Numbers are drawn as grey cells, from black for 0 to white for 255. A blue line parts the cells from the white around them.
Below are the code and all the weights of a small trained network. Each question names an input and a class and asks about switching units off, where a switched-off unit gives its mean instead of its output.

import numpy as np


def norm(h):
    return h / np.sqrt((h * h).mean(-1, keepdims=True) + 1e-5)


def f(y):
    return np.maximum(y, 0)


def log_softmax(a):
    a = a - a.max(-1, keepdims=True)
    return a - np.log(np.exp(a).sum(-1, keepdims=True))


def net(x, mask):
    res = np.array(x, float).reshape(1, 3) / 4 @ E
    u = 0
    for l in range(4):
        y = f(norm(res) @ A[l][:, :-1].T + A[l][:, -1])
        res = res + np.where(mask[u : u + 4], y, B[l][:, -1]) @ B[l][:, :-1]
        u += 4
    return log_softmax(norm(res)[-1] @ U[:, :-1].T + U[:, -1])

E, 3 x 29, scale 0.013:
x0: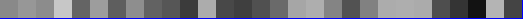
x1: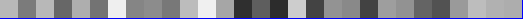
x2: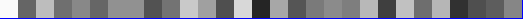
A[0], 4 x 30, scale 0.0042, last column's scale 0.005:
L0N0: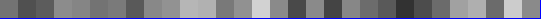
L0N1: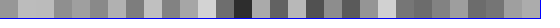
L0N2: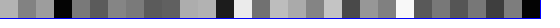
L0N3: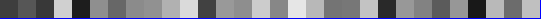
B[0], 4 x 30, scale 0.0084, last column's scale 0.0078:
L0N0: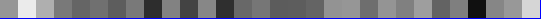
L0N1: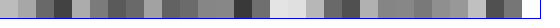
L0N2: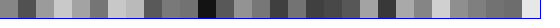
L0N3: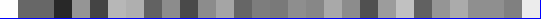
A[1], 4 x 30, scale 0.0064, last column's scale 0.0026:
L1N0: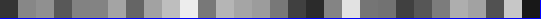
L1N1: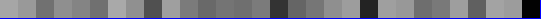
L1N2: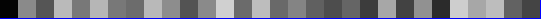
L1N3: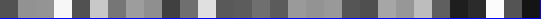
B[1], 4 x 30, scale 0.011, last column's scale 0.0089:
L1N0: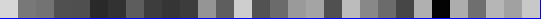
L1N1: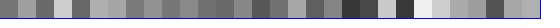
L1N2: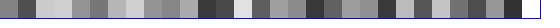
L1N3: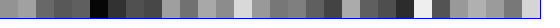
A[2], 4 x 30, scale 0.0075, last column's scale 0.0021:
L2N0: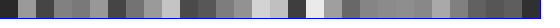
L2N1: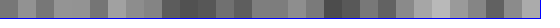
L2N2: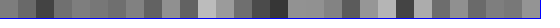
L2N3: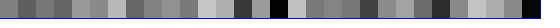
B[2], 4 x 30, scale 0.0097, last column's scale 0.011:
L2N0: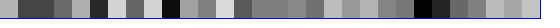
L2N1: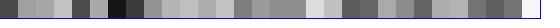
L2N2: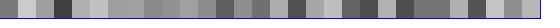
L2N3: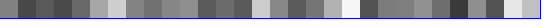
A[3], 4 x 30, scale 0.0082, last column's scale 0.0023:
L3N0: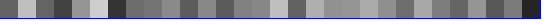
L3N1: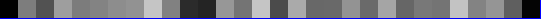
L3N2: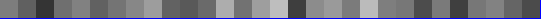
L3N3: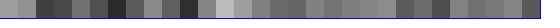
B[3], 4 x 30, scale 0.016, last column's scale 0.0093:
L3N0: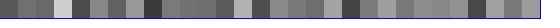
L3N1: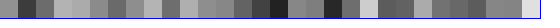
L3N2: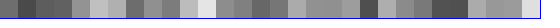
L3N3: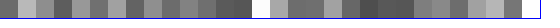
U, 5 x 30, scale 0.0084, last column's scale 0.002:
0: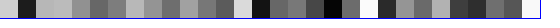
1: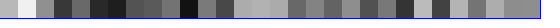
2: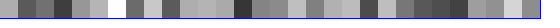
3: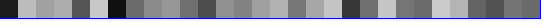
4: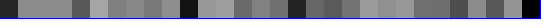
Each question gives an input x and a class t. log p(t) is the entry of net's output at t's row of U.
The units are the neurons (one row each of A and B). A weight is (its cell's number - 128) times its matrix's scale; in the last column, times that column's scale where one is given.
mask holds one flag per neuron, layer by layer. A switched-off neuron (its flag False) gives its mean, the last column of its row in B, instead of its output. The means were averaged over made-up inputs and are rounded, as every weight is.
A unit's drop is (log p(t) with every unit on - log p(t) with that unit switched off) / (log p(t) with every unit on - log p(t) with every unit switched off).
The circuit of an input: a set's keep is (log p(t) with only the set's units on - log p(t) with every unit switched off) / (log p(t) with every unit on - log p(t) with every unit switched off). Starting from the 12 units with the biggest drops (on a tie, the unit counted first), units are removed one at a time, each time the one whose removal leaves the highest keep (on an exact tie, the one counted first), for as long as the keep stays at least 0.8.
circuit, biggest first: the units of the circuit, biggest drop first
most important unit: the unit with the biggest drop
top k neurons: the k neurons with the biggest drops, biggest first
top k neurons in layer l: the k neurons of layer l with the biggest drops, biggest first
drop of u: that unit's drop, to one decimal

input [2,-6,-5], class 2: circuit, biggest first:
[L2N0]
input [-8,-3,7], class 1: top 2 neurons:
[L1N0; L1N2]
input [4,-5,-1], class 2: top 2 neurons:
[L2N0; L0N3]
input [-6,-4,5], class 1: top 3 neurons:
[L1N2; L1N0; L3N1]
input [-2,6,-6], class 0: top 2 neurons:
[L1N2; L0N3]
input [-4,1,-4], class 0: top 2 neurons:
[L1N2; L1N3]
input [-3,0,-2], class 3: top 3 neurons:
[L0N0; L1N1; L1N3]
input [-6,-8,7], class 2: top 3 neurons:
[L1N2; L3N2; L2N0]
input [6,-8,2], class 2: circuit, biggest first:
[L2N0; L3N2]
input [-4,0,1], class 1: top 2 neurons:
[L1N0; L0N3]
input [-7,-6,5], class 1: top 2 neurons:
[L1N0; L1N2]
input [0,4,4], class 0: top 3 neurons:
[L0N2; L3N3; L3N2]
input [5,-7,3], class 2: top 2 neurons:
[L3N2; L2N0]
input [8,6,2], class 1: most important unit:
L1N3
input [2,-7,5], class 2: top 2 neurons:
[L1N2; L3N2]
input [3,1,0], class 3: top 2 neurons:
[L0N1; L3N0]
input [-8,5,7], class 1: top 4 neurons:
[L1N0; L1N2; L3N1; L0N3]
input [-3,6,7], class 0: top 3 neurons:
[L0N2; L3N2; L3N3]
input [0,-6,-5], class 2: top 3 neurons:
[L2N0; L0N3; L3N2]
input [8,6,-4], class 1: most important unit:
L1N3
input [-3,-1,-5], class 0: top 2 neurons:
[L1N2; L3N1]
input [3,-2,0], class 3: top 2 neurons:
[L0N3; L1N1]
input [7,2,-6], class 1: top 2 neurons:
[L1N3; L0N2]
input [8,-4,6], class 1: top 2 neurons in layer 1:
[L1N3; L1N2]
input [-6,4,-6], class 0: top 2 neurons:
[L1N2; L1N3]
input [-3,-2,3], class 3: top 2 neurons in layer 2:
[L2N1; L2N0]
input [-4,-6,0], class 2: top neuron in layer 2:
[L2N0]
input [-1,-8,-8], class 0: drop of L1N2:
1.0
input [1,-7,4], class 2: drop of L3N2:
0.0
